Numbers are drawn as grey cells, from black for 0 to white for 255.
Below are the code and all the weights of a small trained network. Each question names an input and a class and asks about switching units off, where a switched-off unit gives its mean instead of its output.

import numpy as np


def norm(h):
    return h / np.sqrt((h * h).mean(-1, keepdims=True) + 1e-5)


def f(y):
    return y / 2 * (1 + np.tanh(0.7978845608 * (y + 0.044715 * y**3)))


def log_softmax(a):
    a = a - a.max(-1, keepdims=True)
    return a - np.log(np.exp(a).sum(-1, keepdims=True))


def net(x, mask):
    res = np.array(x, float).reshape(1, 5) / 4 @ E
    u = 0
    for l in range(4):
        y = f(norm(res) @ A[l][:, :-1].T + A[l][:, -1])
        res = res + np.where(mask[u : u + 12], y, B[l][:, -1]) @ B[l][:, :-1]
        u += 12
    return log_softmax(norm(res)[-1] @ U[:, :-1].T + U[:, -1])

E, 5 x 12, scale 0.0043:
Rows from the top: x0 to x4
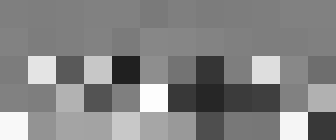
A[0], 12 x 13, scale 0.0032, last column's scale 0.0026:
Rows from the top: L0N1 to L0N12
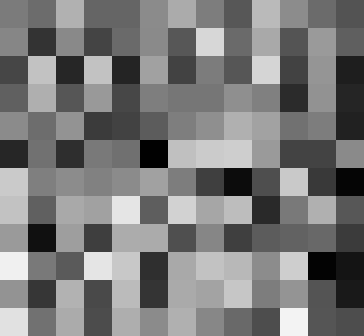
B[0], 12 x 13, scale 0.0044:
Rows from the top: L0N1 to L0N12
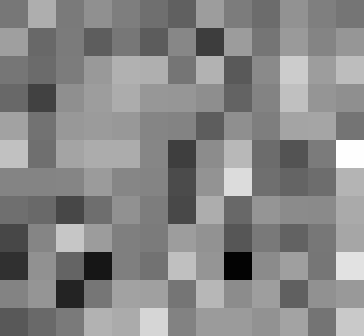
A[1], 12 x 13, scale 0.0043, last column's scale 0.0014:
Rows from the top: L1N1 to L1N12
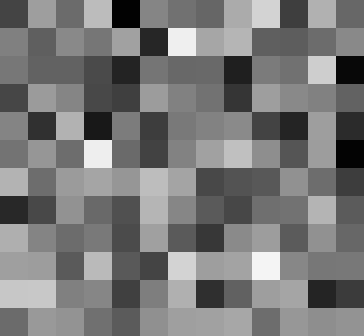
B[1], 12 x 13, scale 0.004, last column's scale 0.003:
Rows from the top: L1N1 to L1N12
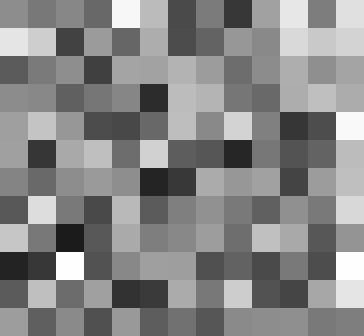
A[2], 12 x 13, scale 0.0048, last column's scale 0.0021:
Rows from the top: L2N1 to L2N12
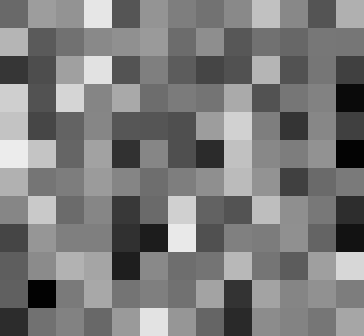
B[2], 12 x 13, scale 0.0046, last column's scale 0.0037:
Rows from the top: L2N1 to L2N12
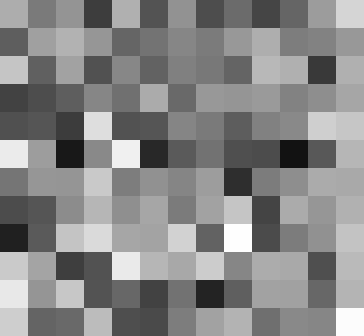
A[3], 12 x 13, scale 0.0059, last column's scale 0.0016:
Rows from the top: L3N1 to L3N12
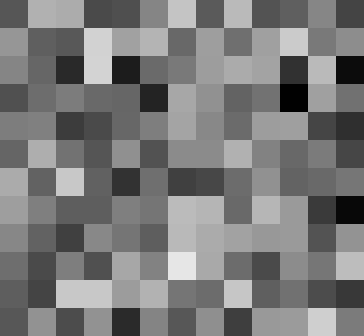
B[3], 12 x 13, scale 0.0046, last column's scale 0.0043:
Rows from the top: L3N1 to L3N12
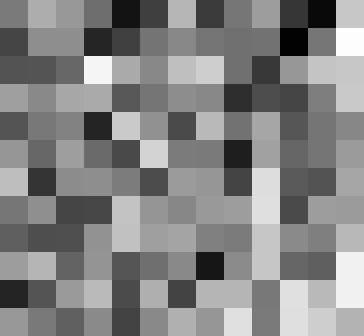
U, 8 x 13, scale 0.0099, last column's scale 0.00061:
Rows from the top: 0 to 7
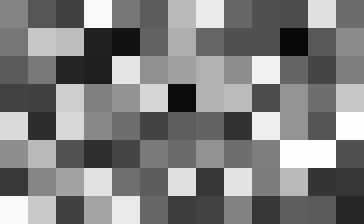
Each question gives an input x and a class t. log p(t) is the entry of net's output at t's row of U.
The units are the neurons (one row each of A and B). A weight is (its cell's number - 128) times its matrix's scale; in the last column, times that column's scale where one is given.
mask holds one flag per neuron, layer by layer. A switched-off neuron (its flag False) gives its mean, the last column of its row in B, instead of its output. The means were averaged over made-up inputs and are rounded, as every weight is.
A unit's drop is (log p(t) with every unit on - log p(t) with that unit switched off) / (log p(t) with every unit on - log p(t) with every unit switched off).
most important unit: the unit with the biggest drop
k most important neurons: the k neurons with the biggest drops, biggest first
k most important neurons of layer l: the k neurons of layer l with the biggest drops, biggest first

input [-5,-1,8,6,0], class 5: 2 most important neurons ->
(L0N6, L1N1)
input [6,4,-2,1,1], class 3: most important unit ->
L0N10
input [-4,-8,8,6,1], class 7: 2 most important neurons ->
(L0N10, L2N6)
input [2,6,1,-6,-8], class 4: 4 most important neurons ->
(L1N6, L2N11, L1N1, L2N3)
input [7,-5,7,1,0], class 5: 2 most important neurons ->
(L0N6, L1N1)
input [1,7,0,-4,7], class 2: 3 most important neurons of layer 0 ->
(L0N12, L0N10, L0N8)
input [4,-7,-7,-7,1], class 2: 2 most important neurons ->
(L0N10, L1N11)
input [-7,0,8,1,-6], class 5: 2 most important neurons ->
(L0N3, L3N12)
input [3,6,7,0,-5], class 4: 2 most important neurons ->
(L0N10, L2N11)
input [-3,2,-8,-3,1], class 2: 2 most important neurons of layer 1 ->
(L1N11, L1N7)
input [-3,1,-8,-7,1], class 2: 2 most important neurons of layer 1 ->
(L1N11, L1N7)
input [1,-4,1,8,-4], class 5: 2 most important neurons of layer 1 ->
(L1N11, L1N10)
